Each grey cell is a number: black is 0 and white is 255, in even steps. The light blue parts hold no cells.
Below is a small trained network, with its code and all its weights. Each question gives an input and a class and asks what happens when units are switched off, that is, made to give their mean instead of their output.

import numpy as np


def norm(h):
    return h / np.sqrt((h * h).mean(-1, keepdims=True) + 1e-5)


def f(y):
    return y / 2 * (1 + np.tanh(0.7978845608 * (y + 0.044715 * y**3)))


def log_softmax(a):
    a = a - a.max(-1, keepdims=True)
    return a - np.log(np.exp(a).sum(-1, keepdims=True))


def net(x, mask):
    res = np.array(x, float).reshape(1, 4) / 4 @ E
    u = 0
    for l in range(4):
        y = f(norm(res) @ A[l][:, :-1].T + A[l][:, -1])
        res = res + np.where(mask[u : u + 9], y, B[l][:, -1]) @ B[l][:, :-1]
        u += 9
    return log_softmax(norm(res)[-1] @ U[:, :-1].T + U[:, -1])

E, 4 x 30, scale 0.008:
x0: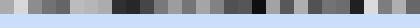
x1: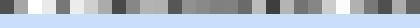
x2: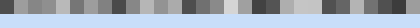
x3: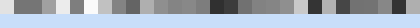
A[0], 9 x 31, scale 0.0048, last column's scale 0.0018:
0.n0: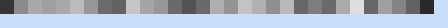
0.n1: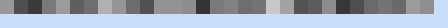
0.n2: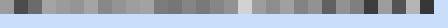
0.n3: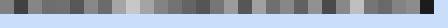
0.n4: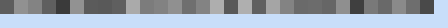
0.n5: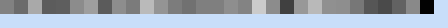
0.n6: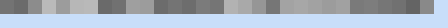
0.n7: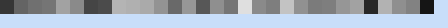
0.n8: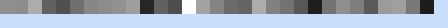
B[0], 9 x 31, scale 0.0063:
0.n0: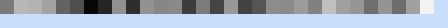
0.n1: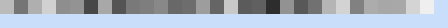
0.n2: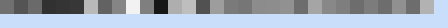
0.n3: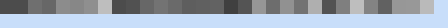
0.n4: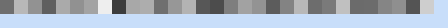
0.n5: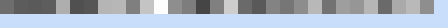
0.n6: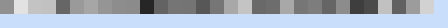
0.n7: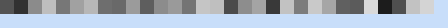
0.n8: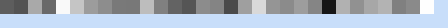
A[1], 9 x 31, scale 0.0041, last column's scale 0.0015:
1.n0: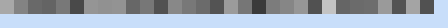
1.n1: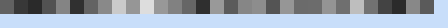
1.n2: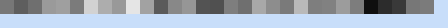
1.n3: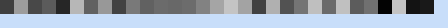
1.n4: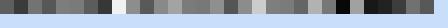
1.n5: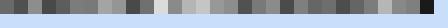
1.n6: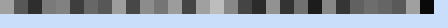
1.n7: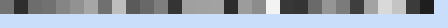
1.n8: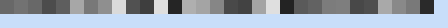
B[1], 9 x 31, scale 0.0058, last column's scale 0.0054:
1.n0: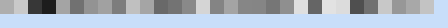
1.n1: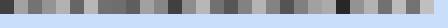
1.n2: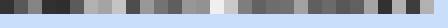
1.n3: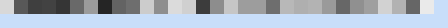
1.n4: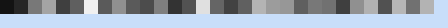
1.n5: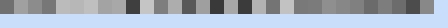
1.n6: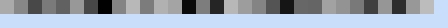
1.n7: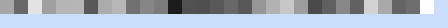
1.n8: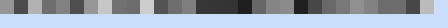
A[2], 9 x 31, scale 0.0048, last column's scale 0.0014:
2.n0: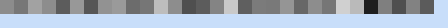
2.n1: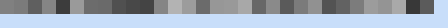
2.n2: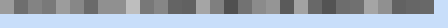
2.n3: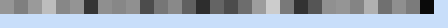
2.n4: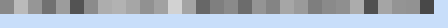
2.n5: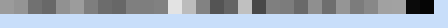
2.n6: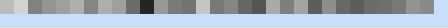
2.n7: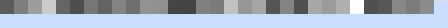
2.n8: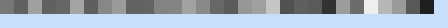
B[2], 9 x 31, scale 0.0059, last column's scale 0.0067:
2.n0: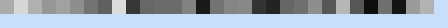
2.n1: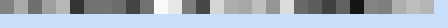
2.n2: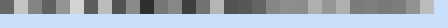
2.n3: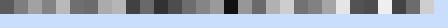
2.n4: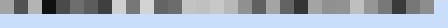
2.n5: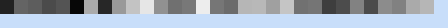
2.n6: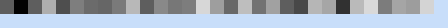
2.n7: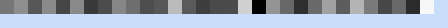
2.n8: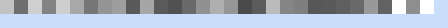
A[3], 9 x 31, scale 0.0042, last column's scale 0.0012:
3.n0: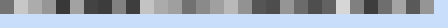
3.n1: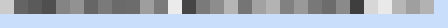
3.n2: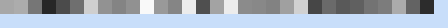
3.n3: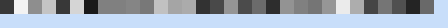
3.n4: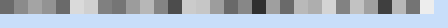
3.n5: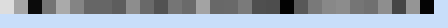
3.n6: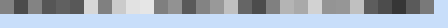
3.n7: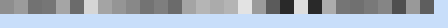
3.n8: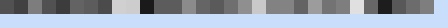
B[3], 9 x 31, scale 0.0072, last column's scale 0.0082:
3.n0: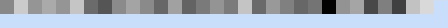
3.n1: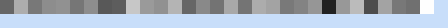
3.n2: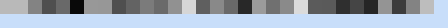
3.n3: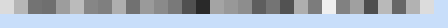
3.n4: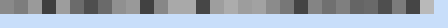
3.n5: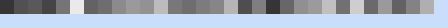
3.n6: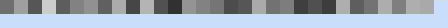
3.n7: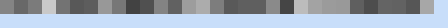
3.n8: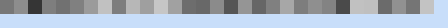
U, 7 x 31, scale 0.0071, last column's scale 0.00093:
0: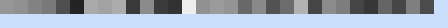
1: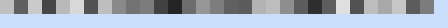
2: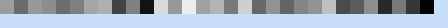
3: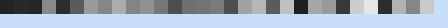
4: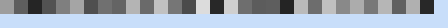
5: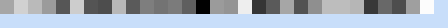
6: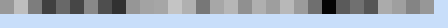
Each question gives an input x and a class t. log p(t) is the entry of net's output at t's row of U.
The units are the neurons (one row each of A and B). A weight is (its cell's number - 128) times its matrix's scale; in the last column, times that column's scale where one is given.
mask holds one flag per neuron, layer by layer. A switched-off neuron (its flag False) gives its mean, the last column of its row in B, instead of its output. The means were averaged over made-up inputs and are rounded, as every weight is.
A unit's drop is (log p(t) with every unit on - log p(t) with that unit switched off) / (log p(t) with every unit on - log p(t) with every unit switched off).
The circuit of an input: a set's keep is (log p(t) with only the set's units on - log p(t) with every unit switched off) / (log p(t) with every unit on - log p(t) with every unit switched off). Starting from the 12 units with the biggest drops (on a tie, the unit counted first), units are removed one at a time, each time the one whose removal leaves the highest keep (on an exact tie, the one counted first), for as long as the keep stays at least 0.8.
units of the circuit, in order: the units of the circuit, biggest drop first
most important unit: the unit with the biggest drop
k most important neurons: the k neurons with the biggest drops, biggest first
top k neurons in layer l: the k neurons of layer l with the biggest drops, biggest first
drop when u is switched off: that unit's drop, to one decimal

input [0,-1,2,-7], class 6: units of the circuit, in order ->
[1.n3]
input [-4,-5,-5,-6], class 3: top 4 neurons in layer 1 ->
[1.n4; 1.n1; 1.n0; 1.n8]
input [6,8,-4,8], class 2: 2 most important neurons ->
[2.n6; 3.n4]
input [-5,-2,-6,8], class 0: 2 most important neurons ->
[0.n2; 1.n2]
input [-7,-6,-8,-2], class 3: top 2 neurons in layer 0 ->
[0.n7; 0.n3]
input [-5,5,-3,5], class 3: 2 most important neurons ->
[0.n2; 0.n1]
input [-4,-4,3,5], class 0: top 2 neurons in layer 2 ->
[2.n6; 2.n7]
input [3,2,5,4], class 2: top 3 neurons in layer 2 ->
[2.n6; 2.n5; 2.n0]
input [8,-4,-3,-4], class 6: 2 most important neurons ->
[1.n3; 0.n4]
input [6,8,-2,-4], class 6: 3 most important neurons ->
[1.n3; 0.n1; 2.n5]
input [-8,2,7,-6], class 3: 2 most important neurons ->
[0.n7; 1.n4]
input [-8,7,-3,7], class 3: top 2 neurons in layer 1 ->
[1.n2; 1.n1]
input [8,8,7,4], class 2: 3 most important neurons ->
[2.n6; 0.n1; 2.n7]
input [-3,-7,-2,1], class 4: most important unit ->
0.n1
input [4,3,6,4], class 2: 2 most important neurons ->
[2.n6; 1.n3]
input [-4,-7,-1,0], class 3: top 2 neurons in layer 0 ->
[0.n7; 0.n3]
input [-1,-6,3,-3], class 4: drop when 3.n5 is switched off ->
0.2
